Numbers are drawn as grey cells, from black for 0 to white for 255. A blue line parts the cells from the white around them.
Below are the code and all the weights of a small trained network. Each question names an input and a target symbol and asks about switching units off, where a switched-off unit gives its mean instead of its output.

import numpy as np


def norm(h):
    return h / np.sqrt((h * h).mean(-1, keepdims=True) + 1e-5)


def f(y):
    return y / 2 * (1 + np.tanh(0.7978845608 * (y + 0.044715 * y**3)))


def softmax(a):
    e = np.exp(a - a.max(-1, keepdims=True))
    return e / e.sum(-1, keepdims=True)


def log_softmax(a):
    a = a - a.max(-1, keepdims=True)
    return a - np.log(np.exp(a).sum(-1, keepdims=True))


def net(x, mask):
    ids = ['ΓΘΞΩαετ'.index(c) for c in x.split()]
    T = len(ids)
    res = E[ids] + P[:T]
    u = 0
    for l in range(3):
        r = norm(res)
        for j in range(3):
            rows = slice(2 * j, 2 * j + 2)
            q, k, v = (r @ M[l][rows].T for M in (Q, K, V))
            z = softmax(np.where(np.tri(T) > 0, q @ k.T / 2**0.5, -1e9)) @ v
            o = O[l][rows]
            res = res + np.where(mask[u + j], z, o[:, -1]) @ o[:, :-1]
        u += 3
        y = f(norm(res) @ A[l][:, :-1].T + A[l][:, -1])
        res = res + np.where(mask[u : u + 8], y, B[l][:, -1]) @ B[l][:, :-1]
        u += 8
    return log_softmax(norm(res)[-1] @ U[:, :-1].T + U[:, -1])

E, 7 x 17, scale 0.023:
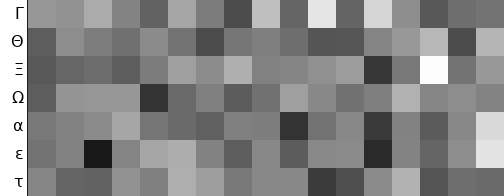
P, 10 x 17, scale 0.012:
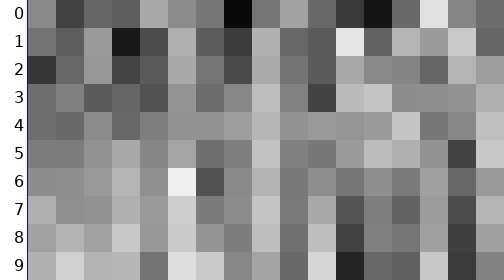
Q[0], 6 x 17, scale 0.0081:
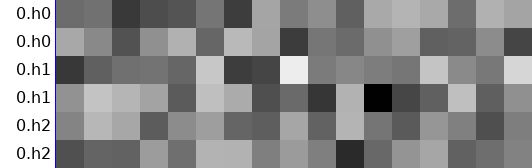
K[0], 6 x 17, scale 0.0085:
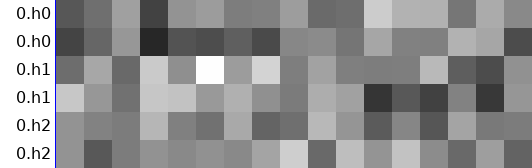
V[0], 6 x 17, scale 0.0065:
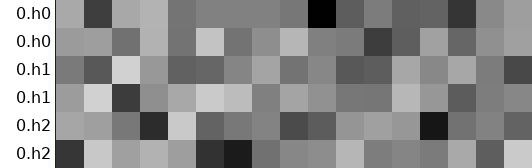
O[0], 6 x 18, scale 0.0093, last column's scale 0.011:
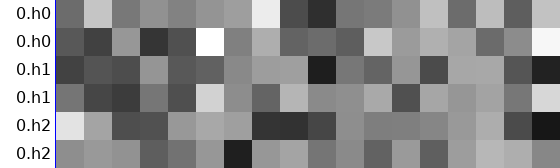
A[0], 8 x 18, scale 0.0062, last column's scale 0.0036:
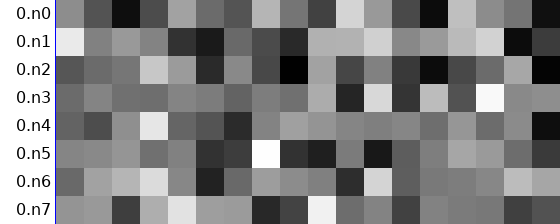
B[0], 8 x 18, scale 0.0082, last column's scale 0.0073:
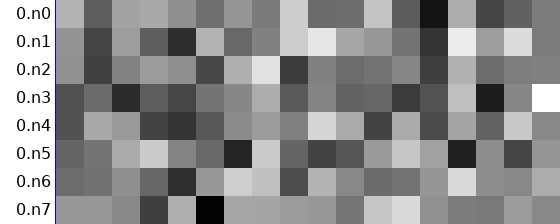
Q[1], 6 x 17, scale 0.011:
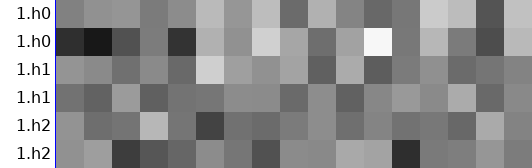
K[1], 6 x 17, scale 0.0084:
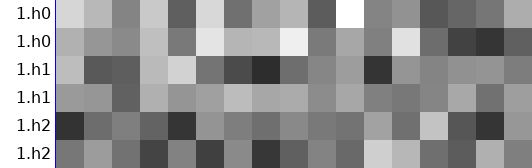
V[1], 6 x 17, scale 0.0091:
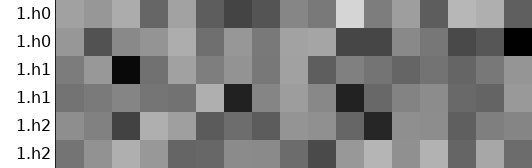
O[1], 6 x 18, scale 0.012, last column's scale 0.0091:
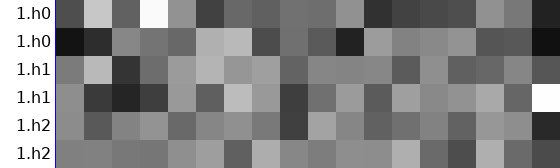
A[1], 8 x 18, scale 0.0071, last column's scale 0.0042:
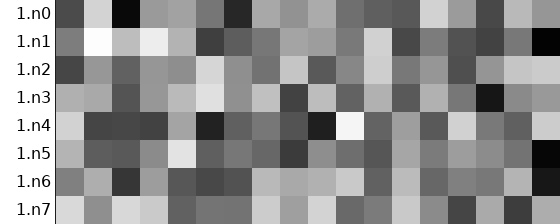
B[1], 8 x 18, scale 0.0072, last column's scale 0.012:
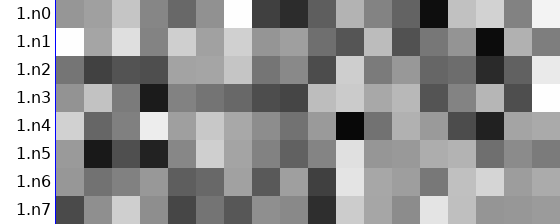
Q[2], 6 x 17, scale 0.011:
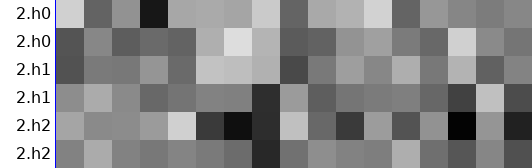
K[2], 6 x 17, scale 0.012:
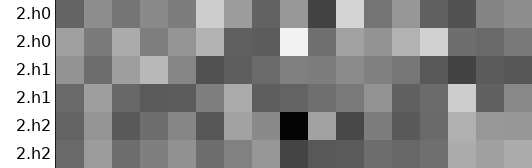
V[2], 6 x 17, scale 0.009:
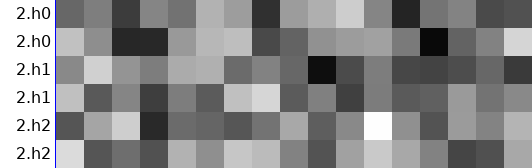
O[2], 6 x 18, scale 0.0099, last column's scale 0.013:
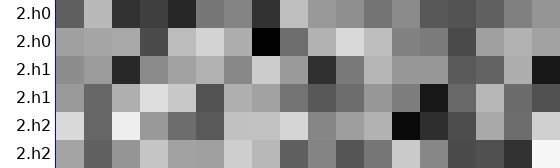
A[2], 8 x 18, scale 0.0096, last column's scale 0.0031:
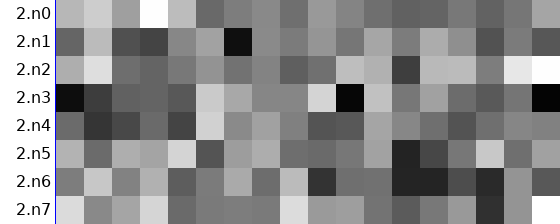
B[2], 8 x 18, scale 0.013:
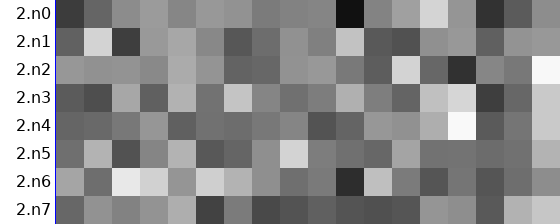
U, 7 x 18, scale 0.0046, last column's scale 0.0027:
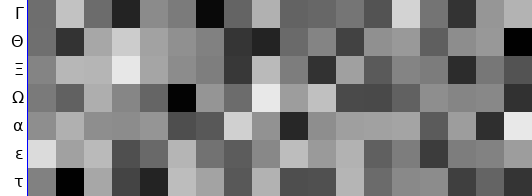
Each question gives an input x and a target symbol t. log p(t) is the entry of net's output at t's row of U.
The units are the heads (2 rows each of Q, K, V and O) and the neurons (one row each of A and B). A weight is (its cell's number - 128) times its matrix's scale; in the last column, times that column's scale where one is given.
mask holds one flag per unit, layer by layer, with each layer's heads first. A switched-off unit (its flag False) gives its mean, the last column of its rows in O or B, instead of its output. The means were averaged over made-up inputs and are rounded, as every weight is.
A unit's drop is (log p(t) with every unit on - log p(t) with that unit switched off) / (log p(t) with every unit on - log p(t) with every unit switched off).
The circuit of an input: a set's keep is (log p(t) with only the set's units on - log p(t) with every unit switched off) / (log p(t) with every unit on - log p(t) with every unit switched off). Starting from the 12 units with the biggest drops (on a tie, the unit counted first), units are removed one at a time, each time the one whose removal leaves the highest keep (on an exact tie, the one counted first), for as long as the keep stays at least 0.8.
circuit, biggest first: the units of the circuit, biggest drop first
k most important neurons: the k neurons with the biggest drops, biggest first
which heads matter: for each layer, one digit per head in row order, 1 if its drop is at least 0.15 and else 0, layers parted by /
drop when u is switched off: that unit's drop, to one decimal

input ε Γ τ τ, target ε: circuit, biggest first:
2.h0, 1.h0
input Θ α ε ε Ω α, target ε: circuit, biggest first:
2.h0
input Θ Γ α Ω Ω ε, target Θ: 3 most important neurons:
1.n4, 0.n3, 1.n0
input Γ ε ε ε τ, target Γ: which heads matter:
100 / 100 / 001
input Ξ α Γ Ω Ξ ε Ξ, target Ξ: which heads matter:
111 / 110 / 000
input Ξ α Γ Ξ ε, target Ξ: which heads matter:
110 / 110 / 000
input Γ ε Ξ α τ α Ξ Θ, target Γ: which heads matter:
100 / 100 / 001
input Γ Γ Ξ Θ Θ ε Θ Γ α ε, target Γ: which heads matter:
111 / 100 / 110
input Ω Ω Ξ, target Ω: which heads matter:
100 / 000 / 000
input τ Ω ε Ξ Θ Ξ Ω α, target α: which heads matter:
100 / 000 / 000
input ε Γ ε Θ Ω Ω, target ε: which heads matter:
000 / 010 / 100
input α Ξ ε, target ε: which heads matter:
000 / 000 / 100
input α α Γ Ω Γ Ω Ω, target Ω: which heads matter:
000 / 100 / 000
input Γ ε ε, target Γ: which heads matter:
000 / 100 / 001
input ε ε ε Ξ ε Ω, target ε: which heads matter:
000 / 000 / 000
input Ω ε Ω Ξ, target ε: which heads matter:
000 / 000 / 100
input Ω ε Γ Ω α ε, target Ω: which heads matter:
100 / 010 / 111
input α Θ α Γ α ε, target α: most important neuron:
0.n5
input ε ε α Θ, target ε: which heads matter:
000 / 010 / 100
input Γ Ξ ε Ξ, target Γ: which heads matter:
000 / 100 / 001
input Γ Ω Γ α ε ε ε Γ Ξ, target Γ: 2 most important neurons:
0.n3, 1.n0
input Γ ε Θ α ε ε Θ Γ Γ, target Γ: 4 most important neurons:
0.n3, 1.n0, 2.n7, 1.n3
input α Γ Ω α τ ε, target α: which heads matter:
000 / 000 / 100
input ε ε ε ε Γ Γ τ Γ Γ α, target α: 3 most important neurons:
0.n3, 0.n7, 0.n5
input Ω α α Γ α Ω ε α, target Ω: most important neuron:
0.n3
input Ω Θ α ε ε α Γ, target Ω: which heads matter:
010 / 000 / 011
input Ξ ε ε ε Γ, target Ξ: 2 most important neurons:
0.n3, 2.n7
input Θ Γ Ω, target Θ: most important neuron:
1.n4
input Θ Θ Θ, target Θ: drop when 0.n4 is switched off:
-0.1
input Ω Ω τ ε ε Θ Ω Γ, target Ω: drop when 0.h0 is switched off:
0.2
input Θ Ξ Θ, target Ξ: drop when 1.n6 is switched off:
-0.1
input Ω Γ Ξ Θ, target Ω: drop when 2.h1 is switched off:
0.2
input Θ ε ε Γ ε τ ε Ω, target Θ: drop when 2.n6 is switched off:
0.0
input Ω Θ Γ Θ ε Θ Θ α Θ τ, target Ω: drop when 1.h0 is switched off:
0.1
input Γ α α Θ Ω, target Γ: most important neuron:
1.n0
